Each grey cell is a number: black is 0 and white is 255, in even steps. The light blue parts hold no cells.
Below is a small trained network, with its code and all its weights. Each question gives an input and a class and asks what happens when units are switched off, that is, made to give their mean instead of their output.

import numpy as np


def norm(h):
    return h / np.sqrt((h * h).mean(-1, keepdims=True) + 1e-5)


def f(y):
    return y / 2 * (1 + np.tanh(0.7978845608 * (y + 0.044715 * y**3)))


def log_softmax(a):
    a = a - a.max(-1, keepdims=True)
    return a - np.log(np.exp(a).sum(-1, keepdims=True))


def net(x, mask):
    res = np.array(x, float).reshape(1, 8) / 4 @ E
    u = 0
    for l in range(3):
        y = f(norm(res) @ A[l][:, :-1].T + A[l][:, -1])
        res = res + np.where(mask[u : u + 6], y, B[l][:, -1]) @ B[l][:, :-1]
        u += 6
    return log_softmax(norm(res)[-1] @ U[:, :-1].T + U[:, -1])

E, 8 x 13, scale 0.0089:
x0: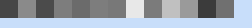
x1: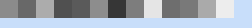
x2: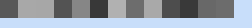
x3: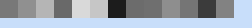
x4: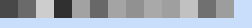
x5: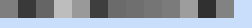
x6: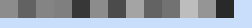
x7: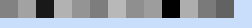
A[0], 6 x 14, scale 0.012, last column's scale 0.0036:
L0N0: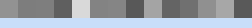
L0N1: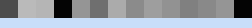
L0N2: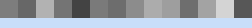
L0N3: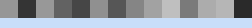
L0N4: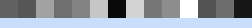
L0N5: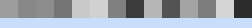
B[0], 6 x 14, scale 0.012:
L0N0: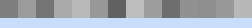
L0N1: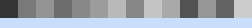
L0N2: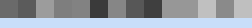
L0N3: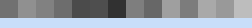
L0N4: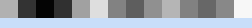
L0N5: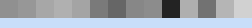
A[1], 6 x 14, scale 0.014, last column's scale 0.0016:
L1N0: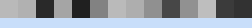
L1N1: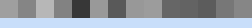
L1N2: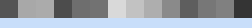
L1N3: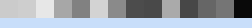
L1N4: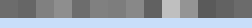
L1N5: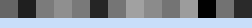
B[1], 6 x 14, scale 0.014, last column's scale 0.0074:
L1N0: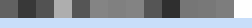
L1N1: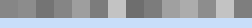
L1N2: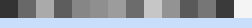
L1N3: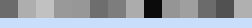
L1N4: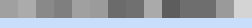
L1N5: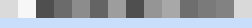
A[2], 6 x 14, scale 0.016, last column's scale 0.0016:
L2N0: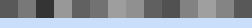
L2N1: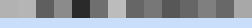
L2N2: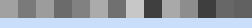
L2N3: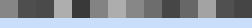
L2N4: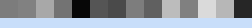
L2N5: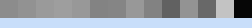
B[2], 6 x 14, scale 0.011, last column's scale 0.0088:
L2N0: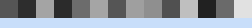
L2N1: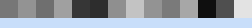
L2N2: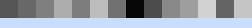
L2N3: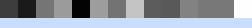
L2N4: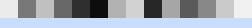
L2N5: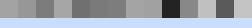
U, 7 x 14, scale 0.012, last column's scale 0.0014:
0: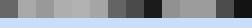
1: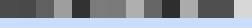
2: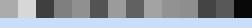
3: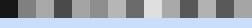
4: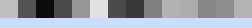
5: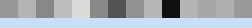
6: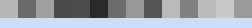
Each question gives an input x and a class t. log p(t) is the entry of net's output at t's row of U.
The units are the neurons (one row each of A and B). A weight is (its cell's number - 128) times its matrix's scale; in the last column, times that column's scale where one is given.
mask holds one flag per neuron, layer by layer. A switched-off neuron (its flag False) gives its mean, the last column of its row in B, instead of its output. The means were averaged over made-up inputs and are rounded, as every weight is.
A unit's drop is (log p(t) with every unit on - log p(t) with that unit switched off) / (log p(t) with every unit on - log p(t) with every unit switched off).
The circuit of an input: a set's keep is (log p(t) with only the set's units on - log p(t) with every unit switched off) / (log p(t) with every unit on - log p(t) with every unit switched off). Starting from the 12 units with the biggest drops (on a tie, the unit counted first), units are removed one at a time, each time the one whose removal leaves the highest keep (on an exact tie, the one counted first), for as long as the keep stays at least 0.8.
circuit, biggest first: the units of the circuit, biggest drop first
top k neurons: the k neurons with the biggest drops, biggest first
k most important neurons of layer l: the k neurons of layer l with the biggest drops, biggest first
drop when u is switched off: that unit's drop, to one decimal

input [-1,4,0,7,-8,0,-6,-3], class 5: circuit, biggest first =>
L0N5
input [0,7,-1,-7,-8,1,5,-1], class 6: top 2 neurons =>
L2N4, L0N3
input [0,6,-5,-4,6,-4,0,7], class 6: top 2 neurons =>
L0N2, L2N4
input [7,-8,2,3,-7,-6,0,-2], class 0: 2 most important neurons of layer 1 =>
L1N3, L1N4
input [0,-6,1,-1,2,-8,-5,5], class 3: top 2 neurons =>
L1N2, L0N1
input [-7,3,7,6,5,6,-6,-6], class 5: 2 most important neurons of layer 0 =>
L0N5, L0N0
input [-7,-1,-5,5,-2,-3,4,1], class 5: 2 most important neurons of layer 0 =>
L0N5, L0N1
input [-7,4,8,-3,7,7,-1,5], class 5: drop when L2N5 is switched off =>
0.1
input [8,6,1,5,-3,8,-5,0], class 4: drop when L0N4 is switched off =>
0.6
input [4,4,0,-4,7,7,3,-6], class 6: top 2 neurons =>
L0N3, L2N4
